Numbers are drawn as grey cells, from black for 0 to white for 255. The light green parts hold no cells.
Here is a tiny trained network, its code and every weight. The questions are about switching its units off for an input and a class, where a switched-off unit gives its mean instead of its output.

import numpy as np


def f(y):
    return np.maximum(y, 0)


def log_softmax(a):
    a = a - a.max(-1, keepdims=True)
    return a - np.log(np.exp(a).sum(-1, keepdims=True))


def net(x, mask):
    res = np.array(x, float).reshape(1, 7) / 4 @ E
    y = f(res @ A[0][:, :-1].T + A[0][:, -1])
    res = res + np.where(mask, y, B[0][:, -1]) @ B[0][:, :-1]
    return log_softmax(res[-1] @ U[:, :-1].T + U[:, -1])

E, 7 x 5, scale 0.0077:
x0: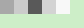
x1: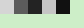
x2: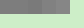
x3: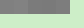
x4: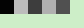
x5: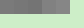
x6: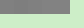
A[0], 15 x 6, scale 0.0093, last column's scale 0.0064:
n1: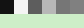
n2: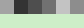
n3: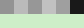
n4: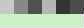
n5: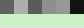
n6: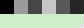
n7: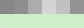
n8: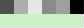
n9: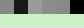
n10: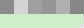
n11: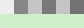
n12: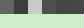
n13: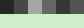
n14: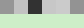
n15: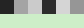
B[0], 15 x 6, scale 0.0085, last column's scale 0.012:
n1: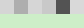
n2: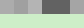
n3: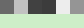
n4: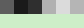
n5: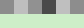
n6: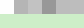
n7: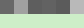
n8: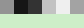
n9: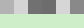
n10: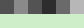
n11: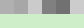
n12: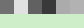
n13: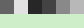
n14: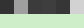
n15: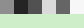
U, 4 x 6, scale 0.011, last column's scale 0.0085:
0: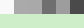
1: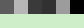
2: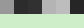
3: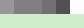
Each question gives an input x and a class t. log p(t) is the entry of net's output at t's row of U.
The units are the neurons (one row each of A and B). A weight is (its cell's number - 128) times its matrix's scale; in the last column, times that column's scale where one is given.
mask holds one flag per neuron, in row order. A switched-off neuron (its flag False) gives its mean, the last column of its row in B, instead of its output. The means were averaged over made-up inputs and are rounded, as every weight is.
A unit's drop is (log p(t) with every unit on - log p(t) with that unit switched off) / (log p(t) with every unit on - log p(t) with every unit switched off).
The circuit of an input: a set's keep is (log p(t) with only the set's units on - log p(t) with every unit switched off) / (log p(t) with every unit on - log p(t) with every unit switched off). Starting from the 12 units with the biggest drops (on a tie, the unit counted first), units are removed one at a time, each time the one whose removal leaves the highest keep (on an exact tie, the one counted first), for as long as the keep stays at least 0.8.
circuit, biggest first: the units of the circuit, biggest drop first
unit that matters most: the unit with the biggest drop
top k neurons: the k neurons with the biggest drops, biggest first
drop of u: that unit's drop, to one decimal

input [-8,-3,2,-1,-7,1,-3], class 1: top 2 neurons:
(n12; n1)
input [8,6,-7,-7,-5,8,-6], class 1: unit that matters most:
n14
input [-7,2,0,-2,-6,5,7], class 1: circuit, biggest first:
(n1; n12)
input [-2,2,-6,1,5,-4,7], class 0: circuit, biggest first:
(n6; n14)
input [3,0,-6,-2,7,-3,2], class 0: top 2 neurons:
(n6; n1)
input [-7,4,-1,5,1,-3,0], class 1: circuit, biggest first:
(n13; n12)
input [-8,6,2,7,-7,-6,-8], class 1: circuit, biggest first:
(n12; n1)
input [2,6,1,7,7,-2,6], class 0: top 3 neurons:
(n6; n1; n15)
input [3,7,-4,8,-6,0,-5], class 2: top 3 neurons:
(n4; n1; n6)
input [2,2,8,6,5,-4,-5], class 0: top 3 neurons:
(n6; n1; n15)
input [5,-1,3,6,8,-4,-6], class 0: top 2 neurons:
(n1; n6)
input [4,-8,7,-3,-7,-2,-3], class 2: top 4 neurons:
(n15; n8; n1; n6)
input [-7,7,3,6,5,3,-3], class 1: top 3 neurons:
(n13; n15; n12)
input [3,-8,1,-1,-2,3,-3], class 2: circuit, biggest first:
(n15)
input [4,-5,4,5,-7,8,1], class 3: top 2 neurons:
(n6; n1)
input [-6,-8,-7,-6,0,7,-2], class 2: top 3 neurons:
(n15; n8; n14)
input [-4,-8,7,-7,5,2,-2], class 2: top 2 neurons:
(n15; n8)
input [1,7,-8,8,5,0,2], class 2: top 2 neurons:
(n4; n11)
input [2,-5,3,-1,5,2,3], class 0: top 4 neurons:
(n1; n6; n4; n5)
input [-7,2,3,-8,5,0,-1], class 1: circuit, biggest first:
(n13)
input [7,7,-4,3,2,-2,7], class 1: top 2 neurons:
(n14; n15)
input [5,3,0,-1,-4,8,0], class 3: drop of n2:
0.1
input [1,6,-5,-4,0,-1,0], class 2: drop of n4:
0.7
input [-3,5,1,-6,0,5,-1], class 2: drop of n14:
0.2
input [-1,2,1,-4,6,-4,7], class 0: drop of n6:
0.4
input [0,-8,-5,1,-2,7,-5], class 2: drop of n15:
0.1
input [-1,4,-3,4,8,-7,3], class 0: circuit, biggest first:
(n6)
